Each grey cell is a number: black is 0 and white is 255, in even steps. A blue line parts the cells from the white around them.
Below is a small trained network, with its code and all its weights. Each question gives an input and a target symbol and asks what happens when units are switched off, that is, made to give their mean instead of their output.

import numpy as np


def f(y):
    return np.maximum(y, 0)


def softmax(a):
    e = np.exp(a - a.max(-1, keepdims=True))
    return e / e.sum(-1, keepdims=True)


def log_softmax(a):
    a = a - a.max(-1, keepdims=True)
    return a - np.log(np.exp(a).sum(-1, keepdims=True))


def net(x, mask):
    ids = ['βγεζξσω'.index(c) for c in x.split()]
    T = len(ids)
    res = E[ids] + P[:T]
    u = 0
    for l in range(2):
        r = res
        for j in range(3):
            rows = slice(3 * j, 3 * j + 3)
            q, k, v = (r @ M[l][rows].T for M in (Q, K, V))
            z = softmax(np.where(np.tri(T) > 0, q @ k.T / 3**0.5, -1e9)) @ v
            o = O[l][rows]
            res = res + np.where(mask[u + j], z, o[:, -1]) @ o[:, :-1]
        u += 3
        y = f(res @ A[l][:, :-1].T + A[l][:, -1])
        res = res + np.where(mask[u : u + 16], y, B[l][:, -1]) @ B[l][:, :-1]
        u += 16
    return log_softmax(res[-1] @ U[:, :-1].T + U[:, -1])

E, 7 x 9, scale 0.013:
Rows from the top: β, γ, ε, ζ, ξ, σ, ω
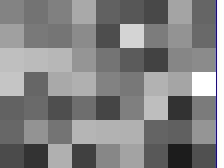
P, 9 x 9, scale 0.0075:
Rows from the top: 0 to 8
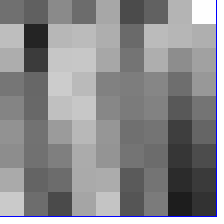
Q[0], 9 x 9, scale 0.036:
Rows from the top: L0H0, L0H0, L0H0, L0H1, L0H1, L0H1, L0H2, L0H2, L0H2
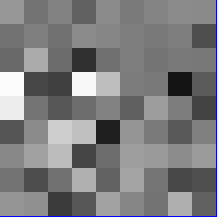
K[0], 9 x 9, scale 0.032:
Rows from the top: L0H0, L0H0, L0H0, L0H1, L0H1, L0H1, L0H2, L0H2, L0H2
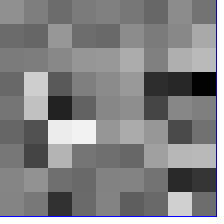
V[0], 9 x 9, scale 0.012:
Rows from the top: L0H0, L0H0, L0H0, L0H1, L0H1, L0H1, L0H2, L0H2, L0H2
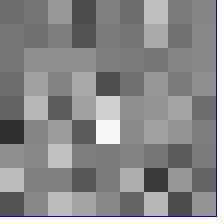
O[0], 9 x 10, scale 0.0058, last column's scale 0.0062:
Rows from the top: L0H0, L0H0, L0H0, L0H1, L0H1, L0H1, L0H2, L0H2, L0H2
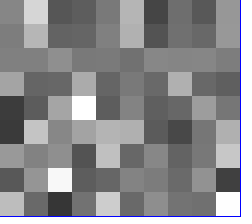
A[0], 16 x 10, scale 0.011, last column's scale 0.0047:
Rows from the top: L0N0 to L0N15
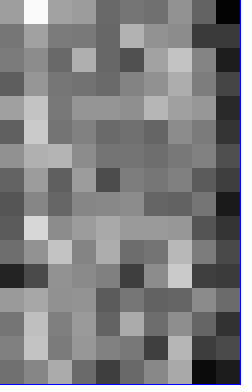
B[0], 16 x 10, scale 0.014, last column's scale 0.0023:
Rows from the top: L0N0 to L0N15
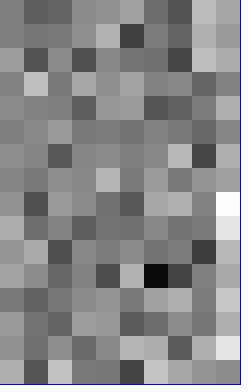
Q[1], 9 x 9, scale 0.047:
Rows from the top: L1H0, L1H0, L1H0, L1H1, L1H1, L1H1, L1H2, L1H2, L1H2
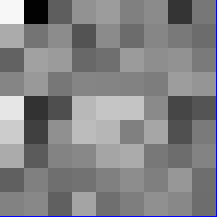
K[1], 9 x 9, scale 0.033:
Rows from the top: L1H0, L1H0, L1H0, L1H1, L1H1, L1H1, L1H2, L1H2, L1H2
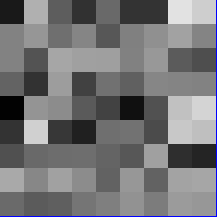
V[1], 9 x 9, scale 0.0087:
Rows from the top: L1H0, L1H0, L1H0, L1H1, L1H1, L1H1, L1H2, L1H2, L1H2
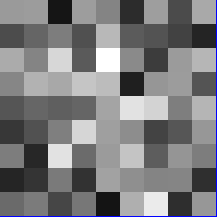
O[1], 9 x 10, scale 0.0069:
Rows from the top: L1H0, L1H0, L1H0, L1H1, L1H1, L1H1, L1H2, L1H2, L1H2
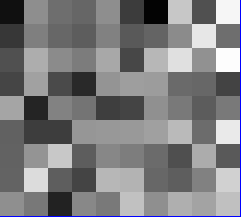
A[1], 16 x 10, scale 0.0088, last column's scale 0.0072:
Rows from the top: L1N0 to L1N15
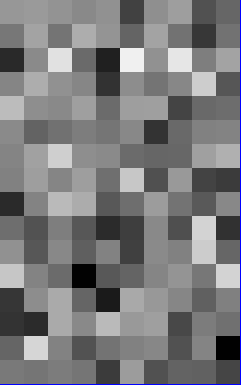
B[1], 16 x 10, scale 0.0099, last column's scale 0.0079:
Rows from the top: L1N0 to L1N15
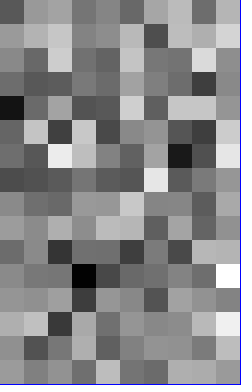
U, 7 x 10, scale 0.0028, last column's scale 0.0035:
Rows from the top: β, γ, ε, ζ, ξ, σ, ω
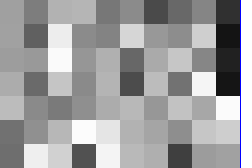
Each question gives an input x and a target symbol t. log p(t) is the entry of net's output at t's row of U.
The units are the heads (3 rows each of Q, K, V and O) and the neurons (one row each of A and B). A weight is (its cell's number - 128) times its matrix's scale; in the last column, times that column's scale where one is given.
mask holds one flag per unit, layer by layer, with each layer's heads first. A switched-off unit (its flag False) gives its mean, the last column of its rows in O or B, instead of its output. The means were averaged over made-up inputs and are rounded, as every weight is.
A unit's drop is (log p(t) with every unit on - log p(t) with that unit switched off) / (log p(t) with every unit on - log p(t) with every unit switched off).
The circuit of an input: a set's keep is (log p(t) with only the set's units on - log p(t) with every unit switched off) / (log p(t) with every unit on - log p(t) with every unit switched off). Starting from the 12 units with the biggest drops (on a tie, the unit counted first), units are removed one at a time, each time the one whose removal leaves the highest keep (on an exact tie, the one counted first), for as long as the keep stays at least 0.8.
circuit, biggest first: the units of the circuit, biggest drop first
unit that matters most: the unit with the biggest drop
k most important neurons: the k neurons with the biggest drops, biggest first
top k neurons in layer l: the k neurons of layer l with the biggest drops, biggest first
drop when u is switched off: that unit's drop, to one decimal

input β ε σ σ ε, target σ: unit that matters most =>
L1H1
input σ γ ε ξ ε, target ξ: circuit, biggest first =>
(L1H2; L0H1; L1H1; L1N6)
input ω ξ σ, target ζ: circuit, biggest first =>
(L1H0; L0H1; L1H1; L1N10)
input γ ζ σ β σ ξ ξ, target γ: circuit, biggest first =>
(L1H0; L1N4; L0H2; L1H1)
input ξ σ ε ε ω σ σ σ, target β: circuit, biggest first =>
(L1H0; L1H1; L0H2)
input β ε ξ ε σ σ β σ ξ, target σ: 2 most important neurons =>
(L0N11; L1N11)
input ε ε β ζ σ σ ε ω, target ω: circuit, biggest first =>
(L1H1; L1H2)
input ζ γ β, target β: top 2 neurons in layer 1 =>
(L1N10; L1N5)
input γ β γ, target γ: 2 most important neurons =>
(L1N4; L1N2)
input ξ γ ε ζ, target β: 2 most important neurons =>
(L1N5; L0N4)
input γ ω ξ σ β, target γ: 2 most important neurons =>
(L1N4; L0N14)
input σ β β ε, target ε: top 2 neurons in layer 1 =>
(L1N0; L1N13)
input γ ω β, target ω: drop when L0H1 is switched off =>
0.2
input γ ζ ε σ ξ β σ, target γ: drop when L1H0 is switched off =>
0.9
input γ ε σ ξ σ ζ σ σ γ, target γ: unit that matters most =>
L1H0
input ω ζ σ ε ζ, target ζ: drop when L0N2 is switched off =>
0.1
